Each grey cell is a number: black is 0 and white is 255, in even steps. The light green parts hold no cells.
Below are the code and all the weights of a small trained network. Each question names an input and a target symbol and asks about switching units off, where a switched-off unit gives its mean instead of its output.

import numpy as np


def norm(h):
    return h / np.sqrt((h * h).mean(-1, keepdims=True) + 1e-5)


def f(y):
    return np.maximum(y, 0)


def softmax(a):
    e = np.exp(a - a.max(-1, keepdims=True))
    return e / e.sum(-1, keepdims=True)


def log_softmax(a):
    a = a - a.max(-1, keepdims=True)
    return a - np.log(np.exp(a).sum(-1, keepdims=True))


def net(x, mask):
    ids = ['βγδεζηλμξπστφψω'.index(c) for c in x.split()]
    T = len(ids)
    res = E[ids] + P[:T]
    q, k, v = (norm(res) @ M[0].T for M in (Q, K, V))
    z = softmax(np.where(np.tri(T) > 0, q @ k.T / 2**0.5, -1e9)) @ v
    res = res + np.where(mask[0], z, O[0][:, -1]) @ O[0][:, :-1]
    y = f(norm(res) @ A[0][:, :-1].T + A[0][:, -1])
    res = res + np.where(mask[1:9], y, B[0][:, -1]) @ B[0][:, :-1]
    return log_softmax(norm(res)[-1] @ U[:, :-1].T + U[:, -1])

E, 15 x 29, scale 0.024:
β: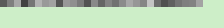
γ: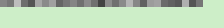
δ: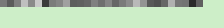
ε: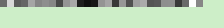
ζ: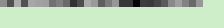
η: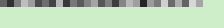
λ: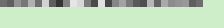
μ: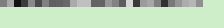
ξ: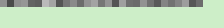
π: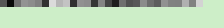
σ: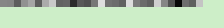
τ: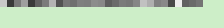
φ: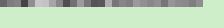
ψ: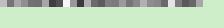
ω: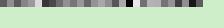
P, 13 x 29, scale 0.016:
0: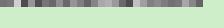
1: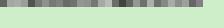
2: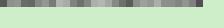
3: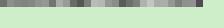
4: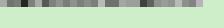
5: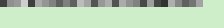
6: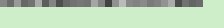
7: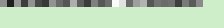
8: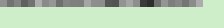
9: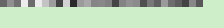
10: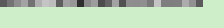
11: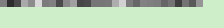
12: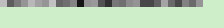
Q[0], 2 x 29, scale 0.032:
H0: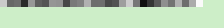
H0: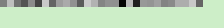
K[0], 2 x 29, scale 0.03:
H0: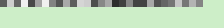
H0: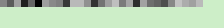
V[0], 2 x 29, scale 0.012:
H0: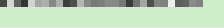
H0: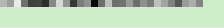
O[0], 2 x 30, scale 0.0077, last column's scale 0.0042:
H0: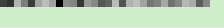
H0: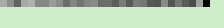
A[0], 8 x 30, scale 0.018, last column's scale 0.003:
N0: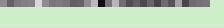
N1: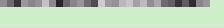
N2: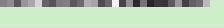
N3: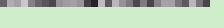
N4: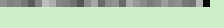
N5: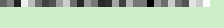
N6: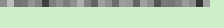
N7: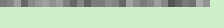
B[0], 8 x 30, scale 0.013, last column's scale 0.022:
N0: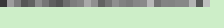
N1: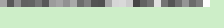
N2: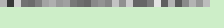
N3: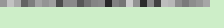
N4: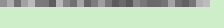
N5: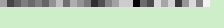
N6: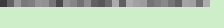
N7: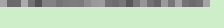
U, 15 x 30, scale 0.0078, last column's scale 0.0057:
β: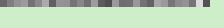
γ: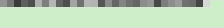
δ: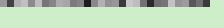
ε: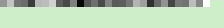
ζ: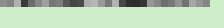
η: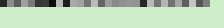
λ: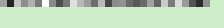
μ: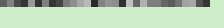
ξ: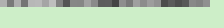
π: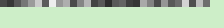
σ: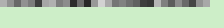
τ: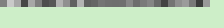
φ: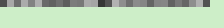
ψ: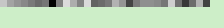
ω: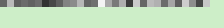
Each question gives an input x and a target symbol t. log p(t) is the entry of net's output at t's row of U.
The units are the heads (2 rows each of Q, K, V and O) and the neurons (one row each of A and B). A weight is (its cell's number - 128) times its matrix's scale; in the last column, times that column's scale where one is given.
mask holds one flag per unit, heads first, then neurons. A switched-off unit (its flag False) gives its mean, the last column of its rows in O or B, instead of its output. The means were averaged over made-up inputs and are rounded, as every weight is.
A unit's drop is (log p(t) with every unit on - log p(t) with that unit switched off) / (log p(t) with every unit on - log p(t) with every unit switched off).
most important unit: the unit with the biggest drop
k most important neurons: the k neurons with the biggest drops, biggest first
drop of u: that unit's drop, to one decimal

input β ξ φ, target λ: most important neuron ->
N7
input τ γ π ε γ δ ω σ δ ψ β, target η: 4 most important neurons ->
N0, N4, N2, N7
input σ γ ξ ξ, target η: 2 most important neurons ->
N0, N4
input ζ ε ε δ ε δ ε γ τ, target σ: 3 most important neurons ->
N0, N5, N6
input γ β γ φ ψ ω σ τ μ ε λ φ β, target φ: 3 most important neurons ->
N0, N4, N5
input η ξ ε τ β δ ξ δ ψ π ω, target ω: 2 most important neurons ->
N5, N2
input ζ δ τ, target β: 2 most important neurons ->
N4, N5
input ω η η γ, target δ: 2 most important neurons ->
N4, N0
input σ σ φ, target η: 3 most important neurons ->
N0, N4, N2
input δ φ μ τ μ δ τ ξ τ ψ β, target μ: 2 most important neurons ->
N6, N2
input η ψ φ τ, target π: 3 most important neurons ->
N6, N2, N1
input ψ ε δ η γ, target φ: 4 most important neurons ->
N0, N4, N5, N2
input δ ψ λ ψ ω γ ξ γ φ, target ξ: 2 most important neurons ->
N5, N1
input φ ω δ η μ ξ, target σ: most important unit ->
N0
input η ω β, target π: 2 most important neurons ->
N6, N2
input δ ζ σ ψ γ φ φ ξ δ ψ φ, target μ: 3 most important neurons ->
N6, N2, N4
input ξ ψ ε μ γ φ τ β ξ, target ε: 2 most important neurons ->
N5, N2
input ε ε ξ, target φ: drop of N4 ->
0.7
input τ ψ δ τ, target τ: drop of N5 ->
0.3
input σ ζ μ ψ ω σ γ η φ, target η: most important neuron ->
N0
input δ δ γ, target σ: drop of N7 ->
0.2
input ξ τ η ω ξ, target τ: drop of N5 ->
0.3
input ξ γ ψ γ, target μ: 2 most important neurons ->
N6, N2
